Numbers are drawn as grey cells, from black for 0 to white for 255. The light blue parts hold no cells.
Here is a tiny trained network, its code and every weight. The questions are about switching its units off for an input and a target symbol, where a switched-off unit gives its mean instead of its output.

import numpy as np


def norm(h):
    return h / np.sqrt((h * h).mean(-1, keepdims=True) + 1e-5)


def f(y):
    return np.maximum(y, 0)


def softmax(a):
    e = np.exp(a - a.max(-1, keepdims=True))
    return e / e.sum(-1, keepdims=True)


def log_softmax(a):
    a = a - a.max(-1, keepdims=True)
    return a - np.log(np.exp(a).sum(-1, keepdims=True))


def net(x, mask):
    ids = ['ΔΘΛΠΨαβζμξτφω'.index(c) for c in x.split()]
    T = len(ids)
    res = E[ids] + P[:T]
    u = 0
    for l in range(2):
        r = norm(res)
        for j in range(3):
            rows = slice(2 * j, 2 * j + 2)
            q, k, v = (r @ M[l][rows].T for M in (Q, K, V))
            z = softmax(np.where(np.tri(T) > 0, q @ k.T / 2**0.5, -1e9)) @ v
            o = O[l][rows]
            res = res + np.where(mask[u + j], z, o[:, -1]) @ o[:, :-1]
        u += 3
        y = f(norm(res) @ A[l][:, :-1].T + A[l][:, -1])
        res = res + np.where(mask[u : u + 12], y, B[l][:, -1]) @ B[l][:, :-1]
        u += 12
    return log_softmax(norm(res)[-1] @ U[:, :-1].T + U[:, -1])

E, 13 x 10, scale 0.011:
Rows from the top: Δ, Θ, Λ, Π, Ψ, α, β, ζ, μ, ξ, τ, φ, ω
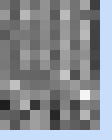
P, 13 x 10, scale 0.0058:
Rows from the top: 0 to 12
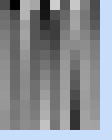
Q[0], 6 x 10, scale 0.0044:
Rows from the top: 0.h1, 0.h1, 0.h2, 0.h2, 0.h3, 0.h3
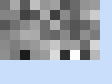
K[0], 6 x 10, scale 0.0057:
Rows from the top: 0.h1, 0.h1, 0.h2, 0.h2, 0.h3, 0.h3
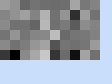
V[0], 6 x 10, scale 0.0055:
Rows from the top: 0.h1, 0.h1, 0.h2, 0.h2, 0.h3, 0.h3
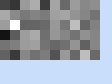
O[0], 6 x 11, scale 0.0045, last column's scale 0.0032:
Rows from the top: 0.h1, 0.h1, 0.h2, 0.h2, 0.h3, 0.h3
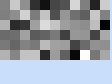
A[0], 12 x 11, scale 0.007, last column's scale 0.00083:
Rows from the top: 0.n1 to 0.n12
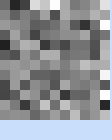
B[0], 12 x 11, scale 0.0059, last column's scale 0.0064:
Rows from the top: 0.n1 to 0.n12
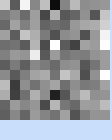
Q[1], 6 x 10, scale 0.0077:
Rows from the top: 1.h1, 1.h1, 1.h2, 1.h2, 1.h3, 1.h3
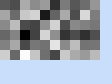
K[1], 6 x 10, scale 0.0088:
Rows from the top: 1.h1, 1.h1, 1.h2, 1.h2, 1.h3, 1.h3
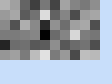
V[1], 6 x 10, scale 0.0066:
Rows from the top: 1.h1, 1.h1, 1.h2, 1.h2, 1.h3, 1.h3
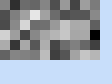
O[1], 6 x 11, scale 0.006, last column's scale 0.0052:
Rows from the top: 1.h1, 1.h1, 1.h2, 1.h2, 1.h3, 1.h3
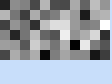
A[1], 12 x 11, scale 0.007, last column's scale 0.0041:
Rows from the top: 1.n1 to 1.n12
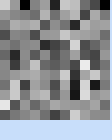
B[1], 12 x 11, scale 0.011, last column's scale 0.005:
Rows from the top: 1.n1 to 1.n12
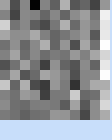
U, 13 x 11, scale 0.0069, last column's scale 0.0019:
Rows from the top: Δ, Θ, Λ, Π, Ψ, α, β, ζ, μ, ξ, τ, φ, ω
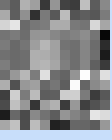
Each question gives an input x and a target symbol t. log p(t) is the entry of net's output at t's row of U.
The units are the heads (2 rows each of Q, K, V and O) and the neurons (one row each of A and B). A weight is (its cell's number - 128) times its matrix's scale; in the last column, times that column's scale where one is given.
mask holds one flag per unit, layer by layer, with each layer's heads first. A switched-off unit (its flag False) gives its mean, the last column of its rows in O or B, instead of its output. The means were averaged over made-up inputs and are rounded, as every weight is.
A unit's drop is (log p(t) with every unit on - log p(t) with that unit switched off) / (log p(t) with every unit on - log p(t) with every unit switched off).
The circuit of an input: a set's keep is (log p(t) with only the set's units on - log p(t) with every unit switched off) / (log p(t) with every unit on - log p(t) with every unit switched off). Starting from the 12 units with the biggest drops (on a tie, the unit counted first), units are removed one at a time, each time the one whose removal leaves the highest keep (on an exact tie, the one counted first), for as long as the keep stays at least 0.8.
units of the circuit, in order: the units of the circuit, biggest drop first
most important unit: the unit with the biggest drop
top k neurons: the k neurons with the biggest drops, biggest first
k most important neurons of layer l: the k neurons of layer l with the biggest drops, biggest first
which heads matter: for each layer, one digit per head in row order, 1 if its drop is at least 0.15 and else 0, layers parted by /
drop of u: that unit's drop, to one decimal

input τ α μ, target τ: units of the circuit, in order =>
(1.h2)
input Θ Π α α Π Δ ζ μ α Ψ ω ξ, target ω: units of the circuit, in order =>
(1.h2; 1.h1; 0.n7)
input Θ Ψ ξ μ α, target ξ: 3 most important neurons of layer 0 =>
(0.n10; 0.n2; 0.n6)
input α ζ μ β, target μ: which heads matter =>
000 / 001
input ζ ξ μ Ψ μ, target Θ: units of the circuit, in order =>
(0.n5; 0.h2; 1.n1)
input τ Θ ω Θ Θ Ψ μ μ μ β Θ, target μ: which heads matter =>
111 / 001
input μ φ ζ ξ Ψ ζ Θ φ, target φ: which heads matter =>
100 / 100
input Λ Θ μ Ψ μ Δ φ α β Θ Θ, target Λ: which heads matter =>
010 / 001
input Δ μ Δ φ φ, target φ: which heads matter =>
000 / 100
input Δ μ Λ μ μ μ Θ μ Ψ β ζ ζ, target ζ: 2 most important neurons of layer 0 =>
(0.n11; 0.n5)
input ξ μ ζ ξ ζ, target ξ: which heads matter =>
000 / 001
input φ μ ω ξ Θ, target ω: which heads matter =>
000 / 010
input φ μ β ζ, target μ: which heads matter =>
110 / 001
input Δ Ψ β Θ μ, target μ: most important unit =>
1.h3
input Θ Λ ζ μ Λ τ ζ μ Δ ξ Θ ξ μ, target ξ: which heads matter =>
100 / 001
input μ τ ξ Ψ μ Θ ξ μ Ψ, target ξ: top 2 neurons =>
(0.n5; 0.n8)
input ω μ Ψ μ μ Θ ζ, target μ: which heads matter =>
011 / 001
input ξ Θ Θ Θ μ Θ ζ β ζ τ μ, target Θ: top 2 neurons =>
(0.n5; 0.n11)
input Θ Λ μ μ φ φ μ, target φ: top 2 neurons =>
(0.n5; 0.n11)
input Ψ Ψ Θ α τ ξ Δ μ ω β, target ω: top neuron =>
(1.n5)
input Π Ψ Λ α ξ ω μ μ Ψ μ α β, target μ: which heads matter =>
111 / 001
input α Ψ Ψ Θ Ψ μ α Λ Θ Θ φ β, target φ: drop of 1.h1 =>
0.8
